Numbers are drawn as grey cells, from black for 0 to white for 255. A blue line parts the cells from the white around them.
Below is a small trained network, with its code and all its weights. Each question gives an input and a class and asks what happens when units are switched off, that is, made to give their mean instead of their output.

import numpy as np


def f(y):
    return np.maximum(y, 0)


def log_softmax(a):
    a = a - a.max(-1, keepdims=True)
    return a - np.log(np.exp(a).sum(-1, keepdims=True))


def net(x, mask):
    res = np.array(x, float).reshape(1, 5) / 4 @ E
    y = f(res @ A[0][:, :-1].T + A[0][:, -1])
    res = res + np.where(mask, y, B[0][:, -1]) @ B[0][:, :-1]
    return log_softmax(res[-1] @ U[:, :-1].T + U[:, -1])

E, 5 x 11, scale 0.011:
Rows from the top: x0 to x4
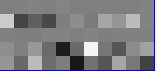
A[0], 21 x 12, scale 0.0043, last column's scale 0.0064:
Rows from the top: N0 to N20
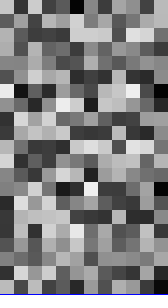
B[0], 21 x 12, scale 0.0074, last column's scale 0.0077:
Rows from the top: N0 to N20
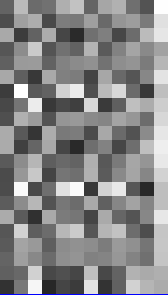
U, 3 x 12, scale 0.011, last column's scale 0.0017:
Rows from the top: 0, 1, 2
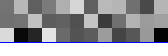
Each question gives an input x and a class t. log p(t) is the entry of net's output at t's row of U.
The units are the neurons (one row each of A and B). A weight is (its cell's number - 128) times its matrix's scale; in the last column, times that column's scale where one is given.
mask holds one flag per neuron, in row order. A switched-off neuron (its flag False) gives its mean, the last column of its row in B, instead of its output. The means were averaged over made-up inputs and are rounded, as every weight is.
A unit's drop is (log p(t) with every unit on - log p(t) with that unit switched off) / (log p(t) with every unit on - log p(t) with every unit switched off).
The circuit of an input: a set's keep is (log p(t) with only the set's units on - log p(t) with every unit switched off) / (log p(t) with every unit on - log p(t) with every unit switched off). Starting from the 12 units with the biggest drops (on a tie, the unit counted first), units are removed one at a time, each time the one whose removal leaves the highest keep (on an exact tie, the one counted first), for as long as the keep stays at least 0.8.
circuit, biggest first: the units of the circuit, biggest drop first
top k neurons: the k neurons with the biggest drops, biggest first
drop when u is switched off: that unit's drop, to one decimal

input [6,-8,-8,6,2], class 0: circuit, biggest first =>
[N13]
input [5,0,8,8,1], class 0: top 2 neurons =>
[N13; N7]
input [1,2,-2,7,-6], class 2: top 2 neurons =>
[N10; N2]
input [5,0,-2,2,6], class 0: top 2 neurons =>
[N0; N7]
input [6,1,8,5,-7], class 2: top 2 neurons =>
[N10; N2]
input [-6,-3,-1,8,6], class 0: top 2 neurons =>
[N13; N0]
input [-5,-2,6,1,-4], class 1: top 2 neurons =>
[N13; N0]
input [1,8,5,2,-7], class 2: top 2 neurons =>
[N2; N10]
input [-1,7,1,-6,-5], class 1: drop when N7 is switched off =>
0.4
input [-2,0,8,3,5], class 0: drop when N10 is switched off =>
0.1
